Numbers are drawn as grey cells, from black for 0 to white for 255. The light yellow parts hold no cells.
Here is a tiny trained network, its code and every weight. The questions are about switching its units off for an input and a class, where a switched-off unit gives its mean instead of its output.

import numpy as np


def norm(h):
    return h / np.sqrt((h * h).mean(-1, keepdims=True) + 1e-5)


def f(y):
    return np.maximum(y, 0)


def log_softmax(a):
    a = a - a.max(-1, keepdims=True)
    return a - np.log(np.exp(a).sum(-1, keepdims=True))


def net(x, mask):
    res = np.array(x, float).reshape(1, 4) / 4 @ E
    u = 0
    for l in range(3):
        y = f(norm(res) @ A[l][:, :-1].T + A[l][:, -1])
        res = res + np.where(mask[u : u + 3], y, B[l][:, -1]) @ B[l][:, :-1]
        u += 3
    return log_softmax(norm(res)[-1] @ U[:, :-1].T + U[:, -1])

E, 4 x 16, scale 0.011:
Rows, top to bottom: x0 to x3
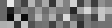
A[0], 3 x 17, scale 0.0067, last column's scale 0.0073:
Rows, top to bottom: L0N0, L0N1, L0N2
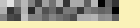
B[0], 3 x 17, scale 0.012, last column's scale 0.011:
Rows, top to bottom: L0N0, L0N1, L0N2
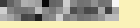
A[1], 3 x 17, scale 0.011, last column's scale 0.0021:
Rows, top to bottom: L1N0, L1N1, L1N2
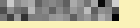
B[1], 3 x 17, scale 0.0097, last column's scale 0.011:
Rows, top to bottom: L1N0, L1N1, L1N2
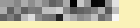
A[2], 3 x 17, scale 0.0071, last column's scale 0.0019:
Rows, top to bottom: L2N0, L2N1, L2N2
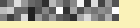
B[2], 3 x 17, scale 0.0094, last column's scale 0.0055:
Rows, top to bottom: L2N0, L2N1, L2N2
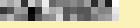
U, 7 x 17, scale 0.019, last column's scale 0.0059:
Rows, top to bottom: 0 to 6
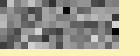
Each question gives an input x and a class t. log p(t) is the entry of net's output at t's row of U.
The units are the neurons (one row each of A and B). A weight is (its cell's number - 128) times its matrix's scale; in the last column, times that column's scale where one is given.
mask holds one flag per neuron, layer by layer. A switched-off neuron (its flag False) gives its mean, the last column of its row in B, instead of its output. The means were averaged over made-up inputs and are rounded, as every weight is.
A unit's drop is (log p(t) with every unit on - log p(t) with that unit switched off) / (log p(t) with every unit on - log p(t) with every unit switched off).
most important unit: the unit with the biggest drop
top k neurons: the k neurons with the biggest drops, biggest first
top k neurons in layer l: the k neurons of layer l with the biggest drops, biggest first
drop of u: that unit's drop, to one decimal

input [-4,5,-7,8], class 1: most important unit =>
L0N2
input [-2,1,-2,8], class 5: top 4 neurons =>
[L0N0 L2N0 L1N0 L1N1]
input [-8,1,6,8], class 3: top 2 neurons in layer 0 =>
[L0N1 L0N0]
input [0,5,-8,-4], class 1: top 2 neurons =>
[L0N2 L1N2]
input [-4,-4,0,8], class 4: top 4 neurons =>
[L0N0 L0N1 L0N2 L2N1]
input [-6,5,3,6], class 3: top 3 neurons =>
[L0N1 L0N0 L2N2]
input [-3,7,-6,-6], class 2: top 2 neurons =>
[L1N2 L2N0]
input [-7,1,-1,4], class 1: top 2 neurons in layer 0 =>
[L0N2 L0N0]
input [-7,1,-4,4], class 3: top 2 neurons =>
[L0N0 L2N0]
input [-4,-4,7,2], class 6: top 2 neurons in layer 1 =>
[L1N0 L1N2]
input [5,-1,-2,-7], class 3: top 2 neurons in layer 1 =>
[L1N1 L1N2]
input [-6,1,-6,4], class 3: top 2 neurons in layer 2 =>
[L2N0 L2N2]
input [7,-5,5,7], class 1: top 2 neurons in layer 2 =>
[L2N1 L2N0]
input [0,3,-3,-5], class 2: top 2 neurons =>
[L0N2 L0N0]
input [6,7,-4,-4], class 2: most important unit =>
L1N2
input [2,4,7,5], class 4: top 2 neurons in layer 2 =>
[L2N0 L2N1]
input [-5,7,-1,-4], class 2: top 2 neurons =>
[L1N2 L2N0]
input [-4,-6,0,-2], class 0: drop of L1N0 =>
0.1
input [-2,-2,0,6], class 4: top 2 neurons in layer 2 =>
[L2N1 L2N2]
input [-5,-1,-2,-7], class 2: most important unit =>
L0N0
